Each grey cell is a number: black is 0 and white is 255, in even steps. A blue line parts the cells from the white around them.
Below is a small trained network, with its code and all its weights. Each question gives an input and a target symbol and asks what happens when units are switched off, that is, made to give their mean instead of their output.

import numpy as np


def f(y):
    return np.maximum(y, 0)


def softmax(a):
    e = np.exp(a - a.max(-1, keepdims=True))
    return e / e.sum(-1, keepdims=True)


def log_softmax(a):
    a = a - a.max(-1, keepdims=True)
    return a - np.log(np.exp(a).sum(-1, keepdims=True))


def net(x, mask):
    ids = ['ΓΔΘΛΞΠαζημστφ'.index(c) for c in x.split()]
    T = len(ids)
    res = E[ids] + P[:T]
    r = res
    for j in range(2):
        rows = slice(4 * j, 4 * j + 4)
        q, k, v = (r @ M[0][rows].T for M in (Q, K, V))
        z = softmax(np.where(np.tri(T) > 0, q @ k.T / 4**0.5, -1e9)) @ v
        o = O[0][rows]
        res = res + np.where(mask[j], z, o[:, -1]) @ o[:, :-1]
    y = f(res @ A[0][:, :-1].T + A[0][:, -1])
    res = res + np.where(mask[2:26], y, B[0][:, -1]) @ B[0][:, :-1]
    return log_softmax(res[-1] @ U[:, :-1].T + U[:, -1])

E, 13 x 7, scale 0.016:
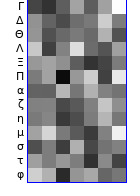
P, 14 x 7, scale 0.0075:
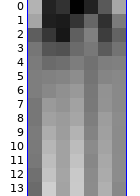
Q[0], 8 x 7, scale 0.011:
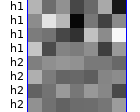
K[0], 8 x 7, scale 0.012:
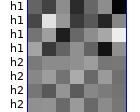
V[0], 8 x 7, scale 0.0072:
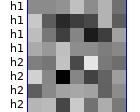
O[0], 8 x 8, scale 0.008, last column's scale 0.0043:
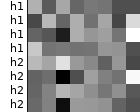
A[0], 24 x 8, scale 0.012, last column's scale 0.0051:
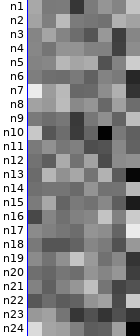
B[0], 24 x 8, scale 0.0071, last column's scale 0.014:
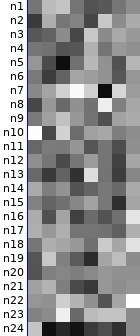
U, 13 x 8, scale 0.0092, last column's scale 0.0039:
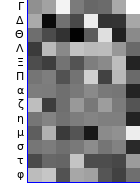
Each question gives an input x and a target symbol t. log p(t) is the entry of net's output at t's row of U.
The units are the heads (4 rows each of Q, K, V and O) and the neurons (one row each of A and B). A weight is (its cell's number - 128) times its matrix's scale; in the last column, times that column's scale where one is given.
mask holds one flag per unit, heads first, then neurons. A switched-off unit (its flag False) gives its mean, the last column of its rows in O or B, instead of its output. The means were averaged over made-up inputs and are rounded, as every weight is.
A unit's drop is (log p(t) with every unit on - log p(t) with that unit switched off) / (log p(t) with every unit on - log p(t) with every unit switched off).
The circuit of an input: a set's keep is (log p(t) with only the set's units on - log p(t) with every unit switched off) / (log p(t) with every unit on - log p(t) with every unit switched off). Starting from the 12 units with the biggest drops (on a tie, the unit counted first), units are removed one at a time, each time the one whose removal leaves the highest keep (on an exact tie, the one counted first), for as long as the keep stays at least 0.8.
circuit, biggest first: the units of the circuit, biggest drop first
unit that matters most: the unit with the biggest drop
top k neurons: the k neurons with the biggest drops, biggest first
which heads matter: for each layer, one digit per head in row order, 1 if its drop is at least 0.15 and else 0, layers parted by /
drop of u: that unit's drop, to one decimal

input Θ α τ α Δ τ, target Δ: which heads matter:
10
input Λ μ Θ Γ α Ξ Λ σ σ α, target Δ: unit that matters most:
n18
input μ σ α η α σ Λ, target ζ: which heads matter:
10
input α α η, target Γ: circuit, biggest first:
n22; n5; n9
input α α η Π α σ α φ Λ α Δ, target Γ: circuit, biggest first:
n5; h1
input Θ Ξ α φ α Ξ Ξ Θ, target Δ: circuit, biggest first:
h1; n13; n2; n8
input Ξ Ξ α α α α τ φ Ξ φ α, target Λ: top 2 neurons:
n7; n8
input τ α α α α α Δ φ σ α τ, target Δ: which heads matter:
01
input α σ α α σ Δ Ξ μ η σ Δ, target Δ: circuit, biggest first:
n16; n2; n8
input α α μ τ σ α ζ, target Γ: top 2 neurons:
n5; n22
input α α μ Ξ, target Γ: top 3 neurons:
n23; n5; n10
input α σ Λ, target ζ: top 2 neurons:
n10; n18
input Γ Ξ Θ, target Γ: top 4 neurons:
n22; n18; n9; n5
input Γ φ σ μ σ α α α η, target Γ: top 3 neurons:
n22; n5; n9
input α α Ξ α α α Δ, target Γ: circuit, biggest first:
n5; h1; n1
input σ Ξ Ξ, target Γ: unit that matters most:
n22
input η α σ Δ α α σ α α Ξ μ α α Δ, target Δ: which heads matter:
01
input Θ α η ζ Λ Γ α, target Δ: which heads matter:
01
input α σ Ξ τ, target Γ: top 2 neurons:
n22; n5
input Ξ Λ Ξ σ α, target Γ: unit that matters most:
n5
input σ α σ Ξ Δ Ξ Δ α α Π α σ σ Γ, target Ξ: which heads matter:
10
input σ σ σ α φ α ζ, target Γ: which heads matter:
00
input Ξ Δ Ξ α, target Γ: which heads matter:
00
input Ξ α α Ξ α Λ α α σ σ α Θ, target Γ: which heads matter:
10
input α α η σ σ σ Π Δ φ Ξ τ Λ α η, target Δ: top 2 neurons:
n13; n16
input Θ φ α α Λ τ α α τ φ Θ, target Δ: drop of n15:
-0.1
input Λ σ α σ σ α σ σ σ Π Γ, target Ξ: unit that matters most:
h1
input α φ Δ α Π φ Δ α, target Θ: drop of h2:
0.9
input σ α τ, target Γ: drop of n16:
0.0
